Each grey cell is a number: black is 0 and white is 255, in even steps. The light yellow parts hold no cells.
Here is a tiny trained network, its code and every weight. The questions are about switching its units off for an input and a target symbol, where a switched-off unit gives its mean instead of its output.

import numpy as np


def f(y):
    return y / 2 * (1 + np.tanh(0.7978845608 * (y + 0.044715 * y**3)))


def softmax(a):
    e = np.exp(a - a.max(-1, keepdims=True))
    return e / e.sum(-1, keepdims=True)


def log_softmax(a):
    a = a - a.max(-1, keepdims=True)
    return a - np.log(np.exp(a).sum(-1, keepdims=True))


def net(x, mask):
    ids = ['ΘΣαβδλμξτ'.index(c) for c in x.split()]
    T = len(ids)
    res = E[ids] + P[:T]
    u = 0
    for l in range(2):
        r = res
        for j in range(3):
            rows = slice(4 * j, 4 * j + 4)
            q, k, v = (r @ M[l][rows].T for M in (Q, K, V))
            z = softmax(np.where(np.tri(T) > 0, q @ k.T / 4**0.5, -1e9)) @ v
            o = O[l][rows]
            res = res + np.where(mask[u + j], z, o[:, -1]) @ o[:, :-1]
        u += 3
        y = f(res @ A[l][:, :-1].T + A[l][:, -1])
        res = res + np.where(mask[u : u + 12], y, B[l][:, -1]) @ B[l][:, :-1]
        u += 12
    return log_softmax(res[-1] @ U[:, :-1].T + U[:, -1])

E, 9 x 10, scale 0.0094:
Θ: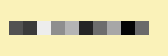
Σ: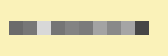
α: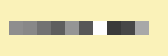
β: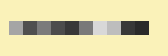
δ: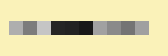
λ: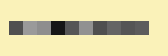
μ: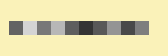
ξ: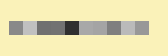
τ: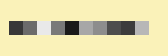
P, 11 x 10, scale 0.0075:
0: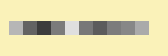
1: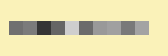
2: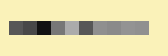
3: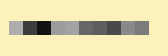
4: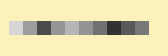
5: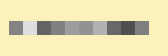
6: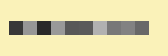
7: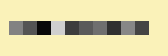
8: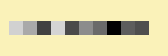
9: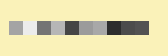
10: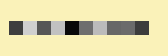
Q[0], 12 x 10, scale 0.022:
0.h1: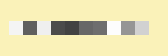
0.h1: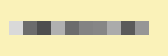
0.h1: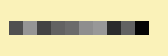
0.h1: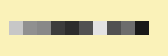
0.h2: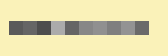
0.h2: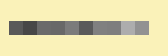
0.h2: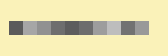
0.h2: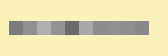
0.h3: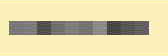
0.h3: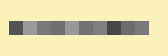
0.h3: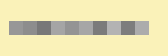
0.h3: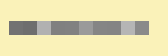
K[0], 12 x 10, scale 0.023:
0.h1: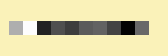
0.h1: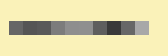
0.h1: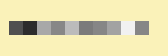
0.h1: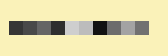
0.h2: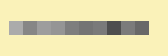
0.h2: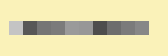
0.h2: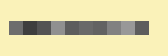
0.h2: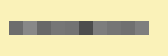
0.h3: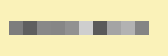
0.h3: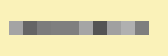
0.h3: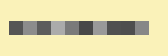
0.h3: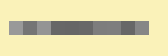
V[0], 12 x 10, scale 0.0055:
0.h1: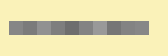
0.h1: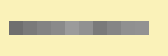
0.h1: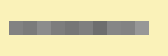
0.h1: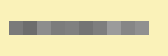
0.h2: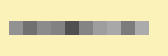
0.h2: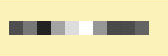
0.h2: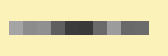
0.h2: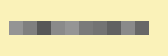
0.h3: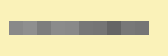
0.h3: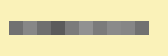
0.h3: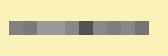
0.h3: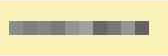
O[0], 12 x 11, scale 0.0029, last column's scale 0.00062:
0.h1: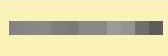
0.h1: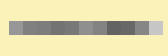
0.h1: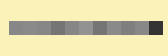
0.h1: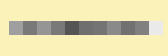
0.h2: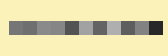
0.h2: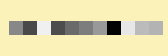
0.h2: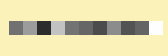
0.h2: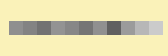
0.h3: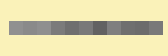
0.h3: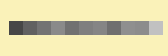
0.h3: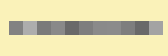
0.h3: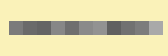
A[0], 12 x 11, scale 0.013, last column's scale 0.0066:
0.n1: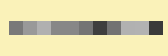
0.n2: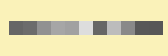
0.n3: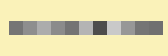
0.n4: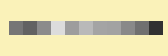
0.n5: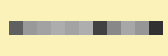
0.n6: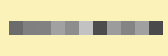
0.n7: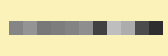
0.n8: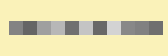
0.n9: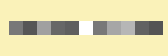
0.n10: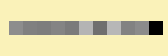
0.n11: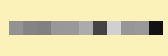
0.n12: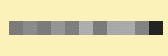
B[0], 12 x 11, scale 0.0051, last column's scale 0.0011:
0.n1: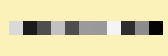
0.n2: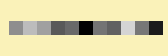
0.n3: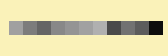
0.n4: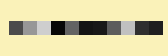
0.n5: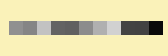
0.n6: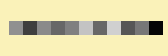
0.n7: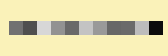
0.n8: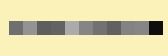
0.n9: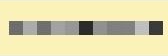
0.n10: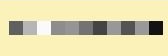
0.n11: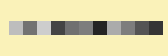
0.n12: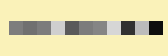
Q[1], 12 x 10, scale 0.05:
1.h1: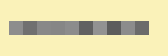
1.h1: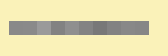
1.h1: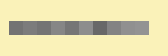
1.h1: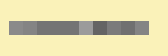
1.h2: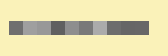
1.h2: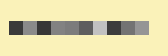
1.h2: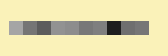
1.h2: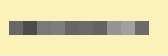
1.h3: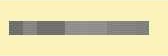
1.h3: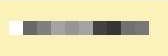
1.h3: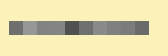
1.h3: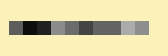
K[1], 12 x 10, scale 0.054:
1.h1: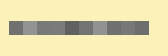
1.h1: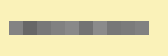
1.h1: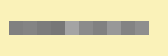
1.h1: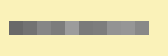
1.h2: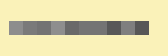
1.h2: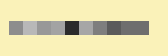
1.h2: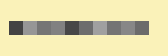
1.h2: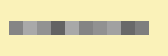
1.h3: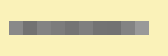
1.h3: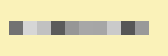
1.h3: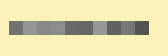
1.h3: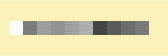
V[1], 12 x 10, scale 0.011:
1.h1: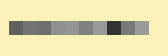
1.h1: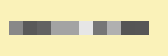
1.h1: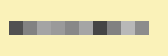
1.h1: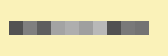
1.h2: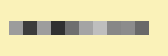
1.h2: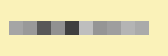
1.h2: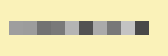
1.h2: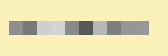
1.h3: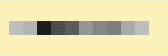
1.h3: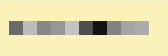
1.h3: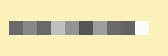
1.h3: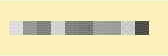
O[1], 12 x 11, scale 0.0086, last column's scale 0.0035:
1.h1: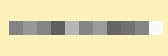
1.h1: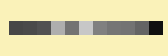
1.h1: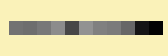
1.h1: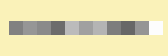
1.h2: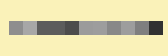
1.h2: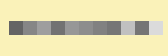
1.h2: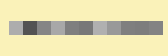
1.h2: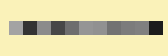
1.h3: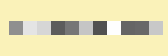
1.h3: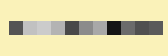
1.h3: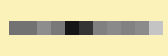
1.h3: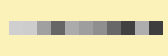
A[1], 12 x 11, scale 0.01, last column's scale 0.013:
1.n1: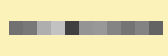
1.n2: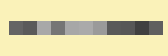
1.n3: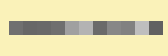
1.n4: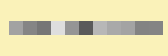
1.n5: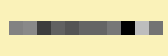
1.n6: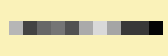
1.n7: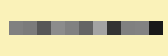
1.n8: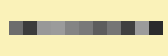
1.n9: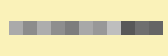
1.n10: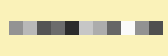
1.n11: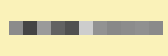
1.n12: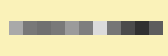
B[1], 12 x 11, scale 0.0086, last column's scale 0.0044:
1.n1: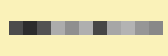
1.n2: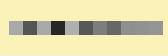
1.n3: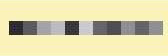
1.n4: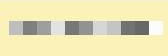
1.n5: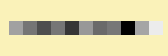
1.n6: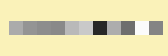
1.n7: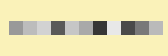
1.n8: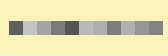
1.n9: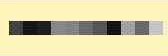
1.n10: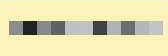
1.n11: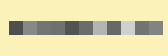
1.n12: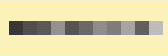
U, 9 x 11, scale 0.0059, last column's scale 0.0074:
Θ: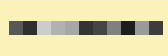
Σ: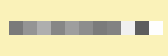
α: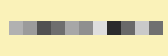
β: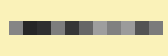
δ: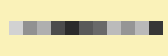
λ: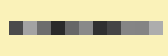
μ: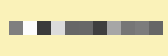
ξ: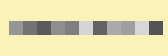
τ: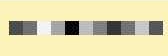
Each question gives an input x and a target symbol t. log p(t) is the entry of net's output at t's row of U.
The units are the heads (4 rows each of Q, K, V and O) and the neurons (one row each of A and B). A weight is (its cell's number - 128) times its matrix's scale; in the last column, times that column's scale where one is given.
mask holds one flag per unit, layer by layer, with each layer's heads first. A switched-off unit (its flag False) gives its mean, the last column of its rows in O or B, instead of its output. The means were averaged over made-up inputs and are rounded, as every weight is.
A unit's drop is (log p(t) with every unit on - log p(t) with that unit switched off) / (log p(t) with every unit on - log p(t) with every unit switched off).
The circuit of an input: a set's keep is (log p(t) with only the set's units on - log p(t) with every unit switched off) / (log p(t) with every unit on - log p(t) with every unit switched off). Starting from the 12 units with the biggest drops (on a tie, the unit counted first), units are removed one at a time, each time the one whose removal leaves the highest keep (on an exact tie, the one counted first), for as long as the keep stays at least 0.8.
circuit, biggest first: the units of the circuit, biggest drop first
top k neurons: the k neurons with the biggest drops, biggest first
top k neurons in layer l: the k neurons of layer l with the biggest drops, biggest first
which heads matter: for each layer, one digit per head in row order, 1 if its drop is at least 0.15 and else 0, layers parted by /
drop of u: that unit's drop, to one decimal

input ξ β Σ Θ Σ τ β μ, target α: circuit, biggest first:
[1.h3]
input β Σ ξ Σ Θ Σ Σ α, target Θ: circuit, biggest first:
[1.n7, 1.h3]
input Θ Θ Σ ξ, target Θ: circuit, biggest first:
[1.h3, 1.n7]
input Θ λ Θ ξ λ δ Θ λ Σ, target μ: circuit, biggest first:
[1.h2, 0.h2]
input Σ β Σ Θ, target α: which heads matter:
000 / 011
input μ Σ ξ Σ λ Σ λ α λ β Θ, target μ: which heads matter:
000 / 010
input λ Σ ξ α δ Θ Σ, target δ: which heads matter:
000 / 101
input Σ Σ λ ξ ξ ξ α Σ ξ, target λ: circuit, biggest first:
[1.h3, 1.n9]
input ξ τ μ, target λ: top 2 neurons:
[1.n9, 1.n4]
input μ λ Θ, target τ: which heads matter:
000 / 001
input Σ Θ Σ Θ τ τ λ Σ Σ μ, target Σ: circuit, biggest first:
[1.h3, 1.n5]
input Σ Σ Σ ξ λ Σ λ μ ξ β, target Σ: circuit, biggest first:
[1.h2, 1.n5]
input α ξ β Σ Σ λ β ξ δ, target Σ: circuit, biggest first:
[1.h3, 1.h2]
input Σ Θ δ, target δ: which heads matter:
000 / 110
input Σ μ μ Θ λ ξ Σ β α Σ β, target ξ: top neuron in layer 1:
[1.n6]
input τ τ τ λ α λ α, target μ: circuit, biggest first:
[1.h2, 1.h3]
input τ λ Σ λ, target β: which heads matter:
000 / 001
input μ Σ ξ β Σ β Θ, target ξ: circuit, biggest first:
[1.h3, 1.h1]
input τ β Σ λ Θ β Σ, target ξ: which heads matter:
000 / 110
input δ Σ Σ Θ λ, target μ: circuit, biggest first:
[1.h2]
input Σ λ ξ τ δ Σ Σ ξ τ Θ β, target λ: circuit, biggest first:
[1.n9, 1.h3, 1.h2]
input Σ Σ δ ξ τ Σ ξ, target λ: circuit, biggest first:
[1.n9, 1.h3, 1.n4]
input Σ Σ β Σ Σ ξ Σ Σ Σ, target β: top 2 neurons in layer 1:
[1.n9, 1.n7]
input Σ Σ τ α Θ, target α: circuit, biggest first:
[1.h3, 1.h1]
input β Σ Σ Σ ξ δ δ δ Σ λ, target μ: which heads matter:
010 / 010
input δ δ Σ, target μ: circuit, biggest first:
[0.h2, 1.h2, 1.h3]
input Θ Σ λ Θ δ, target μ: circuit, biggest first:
[1.h2]
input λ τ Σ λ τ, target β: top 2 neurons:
[1.n7, 1.n11]
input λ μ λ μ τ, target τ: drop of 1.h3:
0.8
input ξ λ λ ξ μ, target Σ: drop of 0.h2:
0.1
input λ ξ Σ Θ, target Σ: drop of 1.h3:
0.2
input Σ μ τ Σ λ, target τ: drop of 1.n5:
0.1
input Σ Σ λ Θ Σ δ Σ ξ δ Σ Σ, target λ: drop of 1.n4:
0.3
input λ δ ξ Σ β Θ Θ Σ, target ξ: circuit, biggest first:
[1.h3]
